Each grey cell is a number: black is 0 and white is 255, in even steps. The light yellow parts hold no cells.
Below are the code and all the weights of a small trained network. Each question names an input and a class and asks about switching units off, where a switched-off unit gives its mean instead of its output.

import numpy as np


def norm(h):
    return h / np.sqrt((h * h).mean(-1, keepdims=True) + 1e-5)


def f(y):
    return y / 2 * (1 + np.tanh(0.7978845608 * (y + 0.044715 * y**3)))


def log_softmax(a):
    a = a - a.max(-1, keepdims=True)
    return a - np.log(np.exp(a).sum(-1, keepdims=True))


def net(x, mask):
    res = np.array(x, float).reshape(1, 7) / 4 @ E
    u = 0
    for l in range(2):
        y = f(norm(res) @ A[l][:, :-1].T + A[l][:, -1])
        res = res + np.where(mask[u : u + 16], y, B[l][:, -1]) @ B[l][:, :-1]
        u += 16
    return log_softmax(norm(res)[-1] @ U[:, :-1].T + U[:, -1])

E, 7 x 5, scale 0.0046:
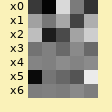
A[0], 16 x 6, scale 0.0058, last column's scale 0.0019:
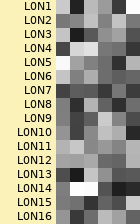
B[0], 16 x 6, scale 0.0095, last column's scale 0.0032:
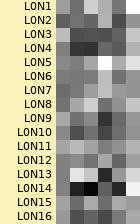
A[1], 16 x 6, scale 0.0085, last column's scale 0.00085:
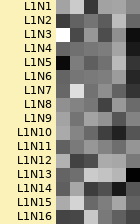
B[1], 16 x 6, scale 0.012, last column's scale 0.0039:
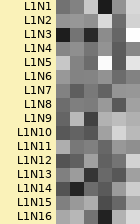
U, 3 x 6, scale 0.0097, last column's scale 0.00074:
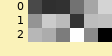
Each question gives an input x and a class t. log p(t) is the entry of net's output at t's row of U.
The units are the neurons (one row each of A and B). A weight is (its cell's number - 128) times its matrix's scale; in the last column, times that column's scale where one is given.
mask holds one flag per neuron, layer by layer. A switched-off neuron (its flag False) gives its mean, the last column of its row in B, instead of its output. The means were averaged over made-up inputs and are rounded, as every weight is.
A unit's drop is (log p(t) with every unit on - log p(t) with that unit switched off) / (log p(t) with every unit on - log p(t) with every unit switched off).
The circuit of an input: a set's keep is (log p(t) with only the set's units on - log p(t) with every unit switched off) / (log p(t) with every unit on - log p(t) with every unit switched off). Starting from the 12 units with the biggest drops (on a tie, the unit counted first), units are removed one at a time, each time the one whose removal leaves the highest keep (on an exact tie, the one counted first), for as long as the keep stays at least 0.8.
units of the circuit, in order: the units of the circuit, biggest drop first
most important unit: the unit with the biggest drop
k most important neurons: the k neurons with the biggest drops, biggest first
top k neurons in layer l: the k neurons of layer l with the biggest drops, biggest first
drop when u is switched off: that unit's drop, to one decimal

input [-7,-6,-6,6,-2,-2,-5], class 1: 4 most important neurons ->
(L1N1; L0N11; L1N3; L0N5)
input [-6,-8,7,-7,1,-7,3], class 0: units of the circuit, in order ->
(L1N3; L1N12)
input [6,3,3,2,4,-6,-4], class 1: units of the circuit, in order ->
(L0N13)
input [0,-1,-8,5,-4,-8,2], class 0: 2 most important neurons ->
(L0N14; L1N14)
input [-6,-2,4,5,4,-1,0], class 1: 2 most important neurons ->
(L0N14; L1N1)
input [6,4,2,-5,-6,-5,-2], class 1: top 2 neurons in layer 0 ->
(L0N13; L0N8)
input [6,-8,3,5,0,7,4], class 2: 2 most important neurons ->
(L1N5; L1N2)
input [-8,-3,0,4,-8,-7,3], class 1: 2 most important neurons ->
(L1N1; L1N5)
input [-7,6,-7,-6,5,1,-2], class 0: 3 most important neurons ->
(L0N14; L1N14; L0N4)
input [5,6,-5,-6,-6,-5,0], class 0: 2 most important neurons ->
(L0N14; L0N4)
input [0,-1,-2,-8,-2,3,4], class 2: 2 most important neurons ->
(L1N5; L0N3)
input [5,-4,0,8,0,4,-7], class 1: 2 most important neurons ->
(L0N13; L1N16)
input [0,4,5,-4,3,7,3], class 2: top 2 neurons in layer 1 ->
(L1N2; L1N5)
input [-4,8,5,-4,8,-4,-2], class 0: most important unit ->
L1N3
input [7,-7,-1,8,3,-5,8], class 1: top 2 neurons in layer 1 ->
(L1N16; L1N5)
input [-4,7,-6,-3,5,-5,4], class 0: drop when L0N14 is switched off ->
1.2
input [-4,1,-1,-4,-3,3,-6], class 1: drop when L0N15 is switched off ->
0.0
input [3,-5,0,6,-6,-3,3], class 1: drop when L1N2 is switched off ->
0.1
